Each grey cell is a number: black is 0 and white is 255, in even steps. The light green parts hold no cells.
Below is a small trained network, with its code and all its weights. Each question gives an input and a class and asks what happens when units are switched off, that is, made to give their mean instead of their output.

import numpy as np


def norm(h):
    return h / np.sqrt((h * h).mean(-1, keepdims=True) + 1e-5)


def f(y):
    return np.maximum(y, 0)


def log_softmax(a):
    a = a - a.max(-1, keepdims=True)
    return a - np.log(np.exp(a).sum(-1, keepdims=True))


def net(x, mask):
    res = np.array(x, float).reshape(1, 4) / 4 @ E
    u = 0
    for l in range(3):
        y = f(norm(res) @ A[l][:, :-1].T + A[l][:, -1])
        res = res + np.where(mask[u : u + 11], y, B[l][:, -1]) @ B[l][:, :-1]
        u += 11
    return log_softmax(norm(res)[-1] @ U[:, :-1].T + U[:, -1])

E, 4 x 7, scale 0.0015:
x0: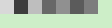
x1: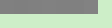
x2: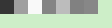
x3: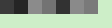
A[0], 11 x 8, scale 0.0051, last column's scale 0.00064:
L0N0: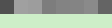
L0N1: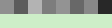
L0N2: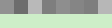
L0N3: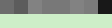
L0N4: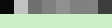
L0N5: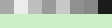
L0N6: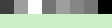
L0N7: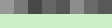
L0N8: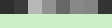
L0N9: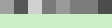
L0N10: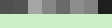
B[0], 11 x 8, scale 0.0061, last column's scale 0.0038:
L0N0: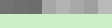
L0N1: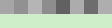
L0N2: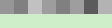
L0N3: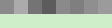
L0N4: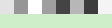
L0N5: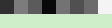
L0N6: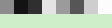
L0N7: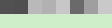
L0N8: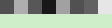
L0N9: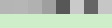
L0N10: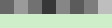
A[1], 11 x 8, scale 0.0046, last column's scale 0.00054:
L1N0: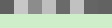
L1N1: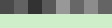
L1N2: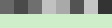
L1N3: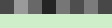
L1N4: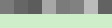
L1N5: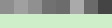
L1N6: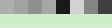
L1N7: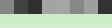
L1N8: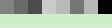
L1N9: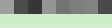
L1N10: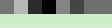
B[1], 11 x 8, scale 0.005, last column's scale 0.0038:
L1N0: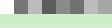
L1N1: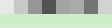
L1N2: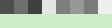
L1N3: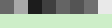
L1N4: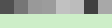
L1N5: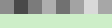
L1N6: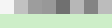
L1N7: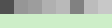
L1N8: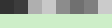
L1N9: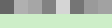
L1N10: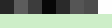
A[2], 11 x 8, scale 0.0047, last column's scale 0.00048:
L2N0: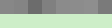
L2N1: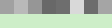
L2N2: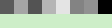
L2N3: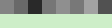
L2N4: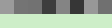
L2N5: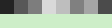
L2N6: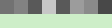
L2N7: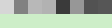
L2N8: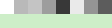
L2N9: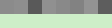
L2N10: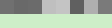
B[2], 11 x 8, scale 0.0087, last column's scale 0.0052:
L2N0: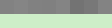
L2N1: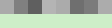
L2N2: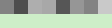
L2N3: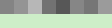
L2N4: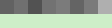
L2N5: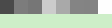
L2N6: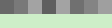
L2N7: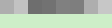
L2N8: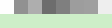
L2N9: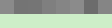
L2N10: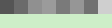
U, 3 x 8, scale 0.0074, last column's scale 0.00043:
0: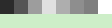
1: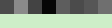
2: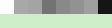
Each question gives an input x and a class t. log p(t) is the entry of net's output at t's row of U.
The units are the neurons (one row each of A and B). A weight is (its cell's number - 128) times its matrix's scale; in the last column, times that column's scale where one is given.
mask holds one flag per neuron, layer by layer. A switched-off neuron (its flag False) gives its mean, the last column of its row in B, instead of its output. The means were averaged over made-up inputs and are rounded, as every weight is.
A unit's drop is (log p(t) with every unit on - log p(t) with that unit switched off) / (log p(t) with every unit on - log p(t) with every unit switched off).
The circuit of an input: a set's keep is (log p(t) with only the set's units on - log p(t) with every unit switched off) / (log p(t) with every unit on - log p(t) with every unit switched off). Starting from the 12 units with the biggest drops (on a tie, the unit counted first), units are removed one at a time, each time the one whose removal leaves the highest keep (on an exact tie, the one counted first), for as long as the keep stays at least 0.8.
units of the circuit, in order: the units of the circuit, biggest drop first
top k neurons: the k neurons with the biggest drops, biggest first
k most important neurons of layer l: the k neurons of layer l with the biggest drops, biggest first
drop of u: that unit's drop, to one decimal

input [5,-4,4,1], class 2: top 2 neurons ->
[L0N9 L0N1]
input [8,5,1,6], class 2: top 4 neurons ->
[L0N9 L0N5 L0N1 L0N2]
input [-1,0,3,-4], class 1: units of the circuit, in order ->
[L0N5]
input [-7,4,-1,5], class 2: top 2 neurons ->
[L0N4 L0N5]
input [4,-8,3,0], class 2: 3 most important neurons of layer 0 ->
[L0N9 L0N1 L0N2]
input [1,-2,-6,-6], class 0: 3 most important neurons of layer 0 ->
[L0N8 L0N4 L0N7]
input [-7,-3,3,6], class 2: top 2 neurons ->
[L0N5 L0N4]
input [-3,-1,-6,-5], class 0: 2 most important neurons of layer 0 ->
[L0N4 L0N8]
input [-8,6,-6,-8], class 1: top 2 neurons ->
[L0N6 L0N9]
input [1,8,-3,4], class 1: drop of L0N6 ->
0.9
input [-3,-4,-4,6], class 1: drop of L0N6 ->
1.0
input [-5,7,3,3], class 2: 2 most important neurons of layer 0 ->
[L0N4 L0N5]
